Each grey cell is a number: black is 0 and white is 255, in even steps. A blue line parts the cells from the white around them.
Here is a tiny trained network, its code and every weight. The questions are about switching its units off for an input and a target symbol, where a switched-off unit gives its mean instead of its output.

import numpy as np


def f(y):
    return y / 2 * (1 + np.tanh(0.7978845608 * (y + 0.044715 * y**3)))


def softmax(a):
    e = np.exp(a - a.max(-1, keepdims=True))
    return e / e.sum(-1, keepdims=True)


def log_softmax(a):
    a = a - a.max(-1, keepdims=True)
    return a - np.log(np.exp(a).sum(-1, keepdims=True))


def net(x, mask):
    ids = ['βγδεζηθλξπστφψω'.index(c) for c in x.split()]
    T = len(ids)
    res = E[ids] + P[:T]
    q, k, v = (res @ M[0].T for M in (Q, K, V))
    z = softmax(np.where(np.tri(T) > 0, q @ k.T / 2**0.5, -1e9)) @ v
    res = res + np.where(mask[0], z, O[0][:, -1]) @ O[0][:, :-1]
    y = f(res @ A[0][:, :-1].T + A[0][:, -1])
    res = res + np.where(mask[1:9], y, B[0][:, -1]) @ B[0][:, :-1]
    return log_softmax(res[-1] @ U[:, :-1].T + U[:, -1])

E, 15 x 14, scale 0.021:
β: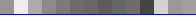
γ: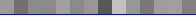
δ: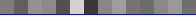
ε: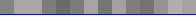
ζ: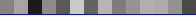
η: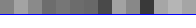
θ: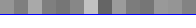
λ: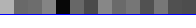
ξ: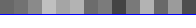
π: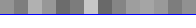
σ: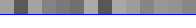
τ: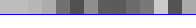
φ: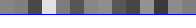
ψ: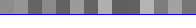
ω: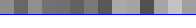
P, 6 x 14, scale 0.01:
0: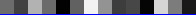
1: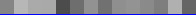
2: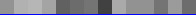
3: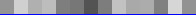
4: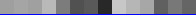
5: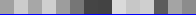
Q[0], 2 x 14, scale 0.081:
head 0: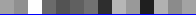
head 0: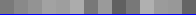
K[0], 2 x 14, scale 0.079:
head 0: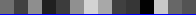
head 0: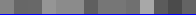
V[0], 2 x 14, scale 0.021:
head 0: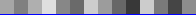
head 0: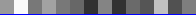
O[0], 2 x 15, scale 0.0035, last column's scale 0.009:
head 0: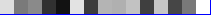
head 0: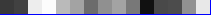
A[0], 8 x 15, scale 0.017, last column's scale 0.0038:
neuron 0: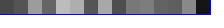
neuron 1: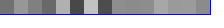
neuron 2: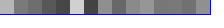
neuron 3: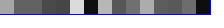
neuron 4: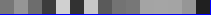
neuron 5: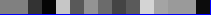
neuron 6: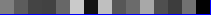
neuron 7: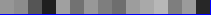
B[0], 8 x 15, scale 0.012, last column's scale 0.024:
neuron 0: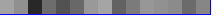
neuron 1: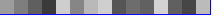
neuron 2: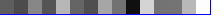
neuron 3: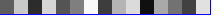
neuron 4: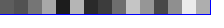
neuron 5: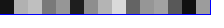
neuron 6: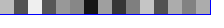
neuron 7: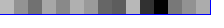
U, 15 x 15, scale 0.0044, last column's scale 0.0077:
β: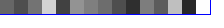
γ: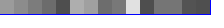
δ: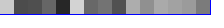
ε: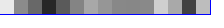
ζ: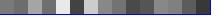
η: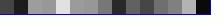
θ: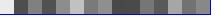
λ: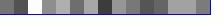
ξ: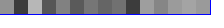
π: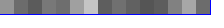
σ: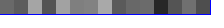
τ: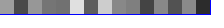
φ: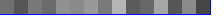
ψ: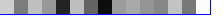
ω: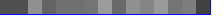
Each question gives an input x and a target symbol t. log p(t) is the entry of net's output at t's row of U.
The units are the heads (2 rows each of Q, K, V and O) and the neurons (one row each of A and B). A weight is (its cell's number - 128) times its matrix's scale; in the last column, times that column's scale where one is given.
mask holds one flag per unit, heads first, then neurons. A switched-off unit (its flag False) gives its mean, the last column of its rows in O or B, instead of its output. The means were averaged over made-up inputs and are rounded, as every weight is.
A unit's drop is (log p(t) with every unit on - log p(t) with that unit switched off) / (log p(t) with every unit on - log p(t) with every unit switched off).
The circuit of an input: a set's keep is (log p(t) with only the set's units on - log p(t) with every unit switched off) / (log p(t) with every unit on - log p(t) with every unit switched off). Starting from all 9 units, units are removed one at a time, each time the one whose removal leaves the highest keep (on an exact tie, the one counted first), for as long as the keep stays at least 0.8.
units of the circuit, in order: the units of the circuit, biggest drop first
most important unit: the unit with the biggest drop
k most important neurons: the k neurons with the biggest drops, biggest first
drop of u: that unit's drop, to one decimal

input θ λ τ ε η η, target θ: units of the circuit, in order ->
[head 0; neuron 3; neuron 7]
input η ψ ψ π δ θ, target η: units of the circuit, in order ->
[head 0; neuron 1; neuron 4]
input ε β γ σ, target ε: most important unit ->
neuron 2
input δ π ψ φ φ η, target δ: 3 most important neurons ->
[neuron 4; neuron 1; neuron 2]
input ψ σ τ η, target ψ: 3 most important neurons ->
[neuron 2; neuron 1; neuron 5]
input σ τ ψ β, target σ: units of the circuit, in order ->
[head 0; neuron 5; neuron 7; neuron 3]
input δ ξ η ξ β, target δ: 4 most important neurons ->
[neuron 4; neuron 1; neuron 2; neuron 3]
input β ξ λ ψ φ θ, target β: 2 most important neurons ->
[neuron 0; neuron 1]
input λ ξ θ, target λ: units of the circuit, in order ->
[head 0; neuron 2; neuron 3]
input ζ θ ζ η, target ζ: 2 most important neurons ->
[neuron 4; neuron 1]
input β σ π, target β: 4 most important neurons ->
[neuron 0; neuron 1; neuron 2; neuron 3]
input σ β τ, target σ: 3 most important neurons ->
[neuron 5; neuron 7; neuron 3]
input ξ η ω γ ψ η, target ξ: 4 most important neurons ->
[neuron 3; neuron 2; neuron 7; neuron 1]
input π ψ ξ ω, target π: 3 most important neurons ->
[neuron 2; neuron 3; neuron 7]
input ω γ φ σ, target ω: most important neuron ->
[neuron 4]
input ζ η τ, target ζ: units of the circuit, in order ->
[head 0; neuron 4]
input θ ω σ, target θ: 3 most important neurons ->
[neuron 3; neuron 7; neuron 5]
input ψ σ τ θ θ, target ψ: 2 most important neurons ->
[neuron 2; neuron 1]
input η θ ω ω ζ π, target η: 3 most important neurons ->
[neuron 1; neuron 4; neuron 3]
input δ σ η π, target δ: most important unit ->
neuron 4
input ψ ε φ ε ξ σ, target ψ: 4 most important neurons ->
[neuron 2; neuron 1; neuron 5; neuron 3]
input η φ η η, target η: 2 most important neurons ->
[neuron 1; neuron 4]
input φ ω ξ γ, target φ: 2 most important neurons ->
[neuron 2; neuron 3]
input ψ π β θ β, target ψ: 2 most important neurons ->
[neuron 2; neuron 1]
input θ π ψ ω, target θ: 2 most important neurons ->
[neuron 3; neuron 7]
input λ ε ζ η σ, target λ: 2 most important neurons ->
[neuron 2; neuron 3]
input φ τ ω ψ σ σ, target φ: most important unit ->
neuron 2
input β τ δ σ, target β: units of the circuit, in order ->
[neuron 0; head 0]
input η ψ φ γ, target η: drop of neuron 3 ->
0.3
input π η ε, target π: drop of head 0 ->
1.4
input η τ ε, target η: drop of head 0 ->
1.6
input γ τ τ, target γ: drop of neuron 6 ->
0.1
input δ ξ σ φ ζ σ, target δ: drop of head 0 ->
0.9
